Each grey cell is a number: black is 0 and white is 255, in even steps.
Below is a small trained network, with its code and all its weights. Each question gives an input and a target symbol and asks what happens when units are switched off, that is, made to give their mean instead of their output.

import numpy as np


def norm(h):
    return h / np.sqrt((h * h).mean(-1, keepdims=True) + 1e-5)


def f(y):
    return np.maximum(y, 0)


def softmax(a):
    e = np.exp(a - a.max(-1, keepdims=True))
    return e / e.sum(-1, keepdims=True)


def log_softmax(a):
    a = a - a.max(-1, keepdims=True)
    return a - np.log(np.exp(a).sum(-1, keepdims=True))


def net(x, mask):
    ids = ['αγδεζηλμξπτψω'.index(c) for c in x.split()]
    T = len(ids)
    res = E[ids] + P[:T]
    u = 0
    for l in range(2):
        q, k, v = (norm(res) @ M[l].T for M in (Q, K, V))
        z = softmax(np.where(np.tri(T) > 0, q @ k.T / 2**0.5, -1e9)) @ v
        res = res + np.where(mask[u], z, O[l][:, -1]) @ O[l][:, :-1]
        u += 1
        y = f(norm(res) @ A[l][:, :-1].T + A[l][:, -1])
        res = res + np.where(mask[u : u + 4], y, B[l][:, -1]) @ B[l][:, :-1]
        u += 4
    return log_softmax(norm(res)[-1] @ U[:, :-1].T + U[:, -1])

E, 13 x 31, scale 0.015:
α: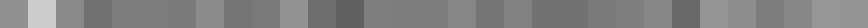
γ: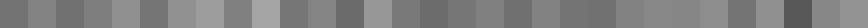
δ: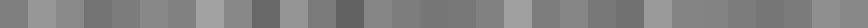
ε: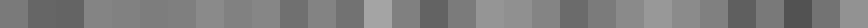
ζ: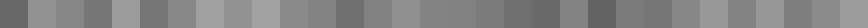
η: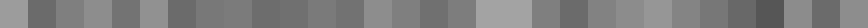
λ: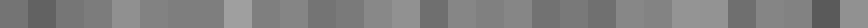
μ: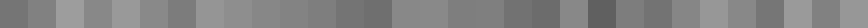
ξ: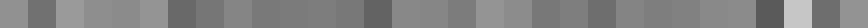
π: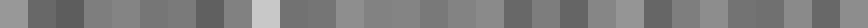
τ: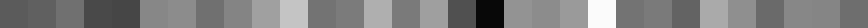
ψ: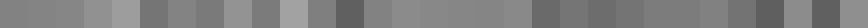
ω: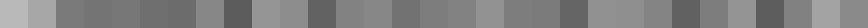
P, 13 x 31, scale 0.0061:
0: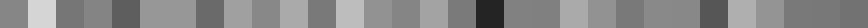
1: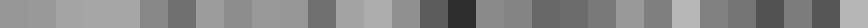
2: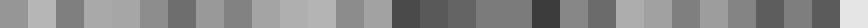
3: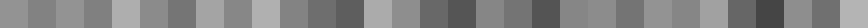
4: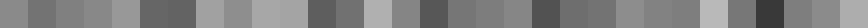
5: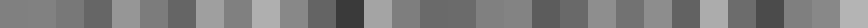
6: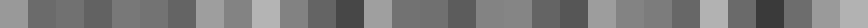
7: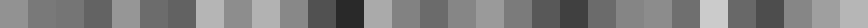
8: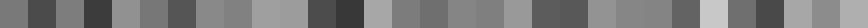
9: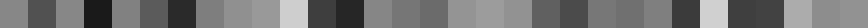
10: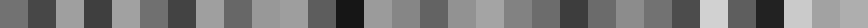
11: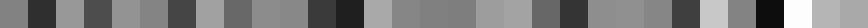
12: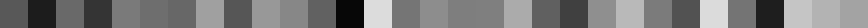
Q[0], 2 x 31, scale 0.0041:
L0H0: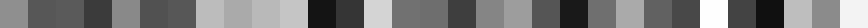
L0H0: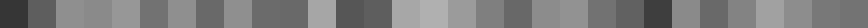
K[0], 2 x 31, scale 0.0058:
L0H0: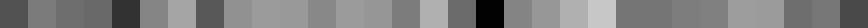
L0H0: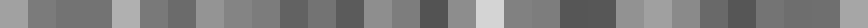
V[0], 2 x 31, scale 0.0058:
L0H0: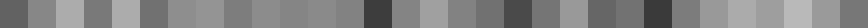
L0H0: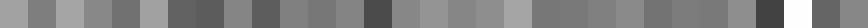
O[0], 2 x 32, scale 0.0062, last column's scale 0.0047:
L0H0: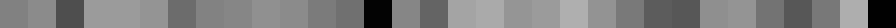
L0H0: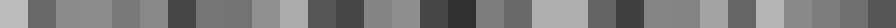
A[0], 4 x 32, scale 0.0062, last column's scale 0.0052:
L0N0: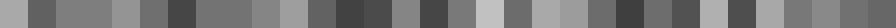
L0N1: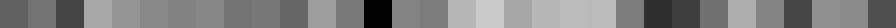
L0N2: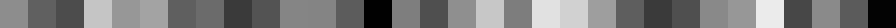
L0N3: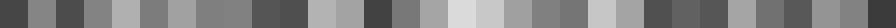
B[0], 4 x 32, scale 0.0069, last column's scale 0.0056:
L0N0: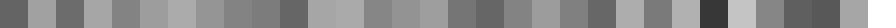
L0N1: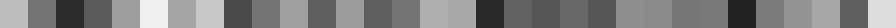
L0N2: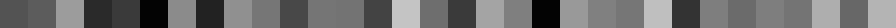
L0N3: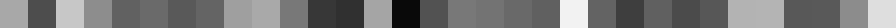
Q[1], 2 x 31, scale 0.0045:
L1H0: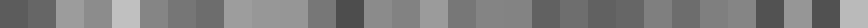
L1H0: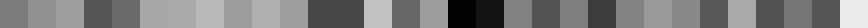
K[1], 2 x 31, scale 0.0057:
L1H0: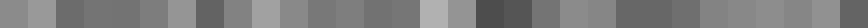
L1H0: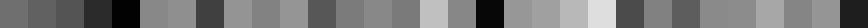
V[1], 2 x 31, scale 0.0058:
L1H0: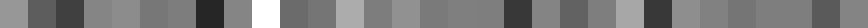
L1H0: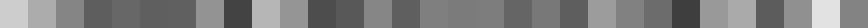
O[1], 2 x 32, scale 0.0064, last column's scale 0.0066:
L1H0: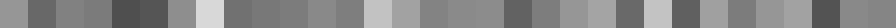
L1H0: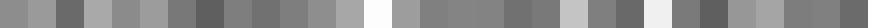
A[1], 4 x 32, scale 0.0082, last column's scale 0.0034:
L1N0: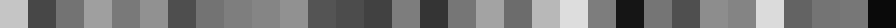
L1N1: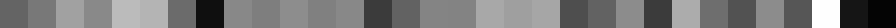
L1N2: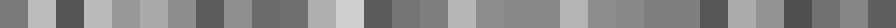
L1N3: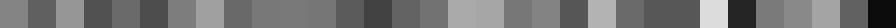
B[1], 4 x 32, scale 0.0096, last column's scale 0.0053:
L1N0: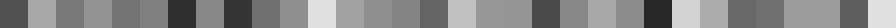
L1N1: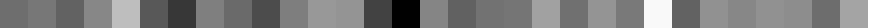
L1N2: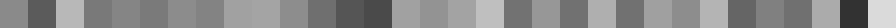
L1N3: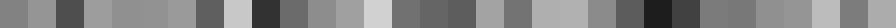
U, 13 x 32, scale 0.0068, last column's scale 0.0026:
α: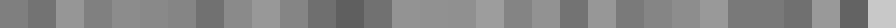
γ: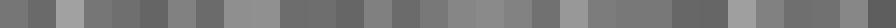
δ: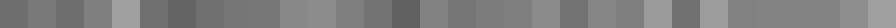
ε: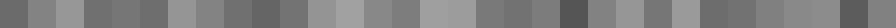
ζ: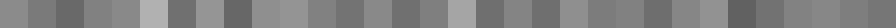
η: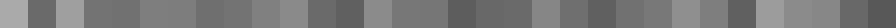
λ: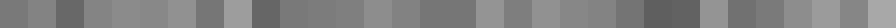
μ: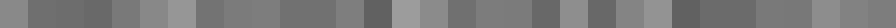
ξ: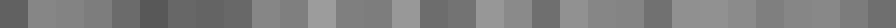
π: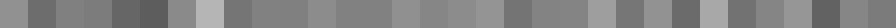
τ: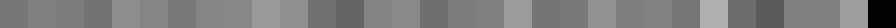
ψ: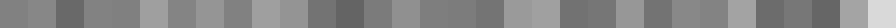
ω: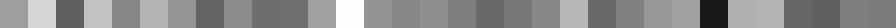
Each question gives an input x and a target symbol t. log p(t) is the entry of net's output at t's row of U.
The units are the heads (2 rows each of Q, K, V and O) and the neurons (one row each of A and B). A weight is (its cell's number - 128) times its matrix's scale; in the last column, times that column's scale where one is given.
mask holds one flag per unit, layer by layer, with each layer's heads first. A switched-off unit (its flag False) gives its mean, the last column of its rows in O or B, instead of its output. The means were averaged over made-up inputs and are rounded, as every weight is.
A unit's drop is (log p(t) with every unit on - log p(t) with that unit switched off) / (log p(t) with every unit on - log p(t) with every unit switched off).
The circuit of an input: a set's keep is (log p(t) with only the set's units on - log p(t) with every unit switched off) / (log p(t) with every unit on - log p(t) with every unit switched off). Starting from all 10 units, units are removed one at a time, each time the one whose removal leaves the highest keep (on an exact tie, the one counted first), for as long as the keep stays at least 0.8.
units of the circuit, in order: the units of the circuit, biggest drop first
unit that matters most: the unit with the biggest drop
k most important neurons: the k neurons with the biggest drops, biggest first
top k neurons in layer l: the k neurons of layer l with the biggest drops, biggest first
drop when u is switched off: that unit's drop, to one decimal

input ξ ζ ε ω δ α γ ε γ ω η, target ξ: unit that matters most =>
L0H0
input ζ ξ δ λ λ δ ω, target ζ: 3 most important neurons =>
(L0N1; L0N3; L1N0)
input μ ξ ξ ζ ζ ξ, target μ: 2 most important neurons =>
(L0N2; L0N1)
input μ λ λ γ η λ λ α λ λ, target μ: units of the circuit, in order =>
(L0H0; L0N2; L0N1)
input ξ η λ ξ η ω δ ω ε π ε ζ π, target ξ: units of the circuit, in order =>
(L0H0; L1N0; L0N2)
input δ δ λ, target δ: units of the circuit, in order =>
(L1H0; L1N1)
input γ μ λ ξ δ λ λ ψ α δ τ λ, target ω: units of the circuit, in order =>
(L1H0; L0H0; L0N0)
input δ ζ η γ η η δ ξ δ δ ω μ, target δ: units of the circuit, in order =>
(L1H0; L1N1)
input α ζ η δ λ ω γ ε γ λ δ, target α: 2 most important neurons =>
(L1N2; L0N0)
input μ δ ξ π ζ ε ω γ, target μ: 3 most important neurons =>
(L0N2; L0N1; L0N0)
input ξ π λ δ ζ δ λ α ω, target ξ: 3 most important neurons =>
(L1N0; L0N2; L0N0)
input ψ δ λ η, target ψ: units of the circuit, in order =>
(L0H0; L0N0; L1H0)
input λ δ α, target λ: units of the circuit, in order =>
(L1H0; L1N3)
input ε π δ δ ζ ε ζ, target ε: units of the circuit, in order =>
(L0H0)
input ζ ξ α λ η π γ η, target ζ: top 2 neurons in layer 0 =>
(L0N1; L0N3)
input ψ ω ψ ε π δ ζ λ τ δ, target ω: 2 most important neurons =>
(L0N0; L1N2)
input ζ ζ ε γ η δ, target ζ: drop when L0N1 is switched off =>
0.6
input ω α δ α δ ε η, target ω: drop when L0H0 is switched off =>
0.1
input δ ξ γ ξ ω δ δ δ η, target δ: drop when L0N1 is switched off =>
0.0
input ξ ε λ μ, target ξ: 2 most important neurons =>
(L1N0; L0N2)
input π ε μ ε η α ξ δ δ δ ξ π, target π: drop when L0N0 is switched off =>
0.1
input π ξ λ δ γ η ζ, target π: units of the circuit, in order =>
(L1H0)
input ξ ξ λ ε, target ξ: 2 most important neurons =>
(L1N0; L0N2)
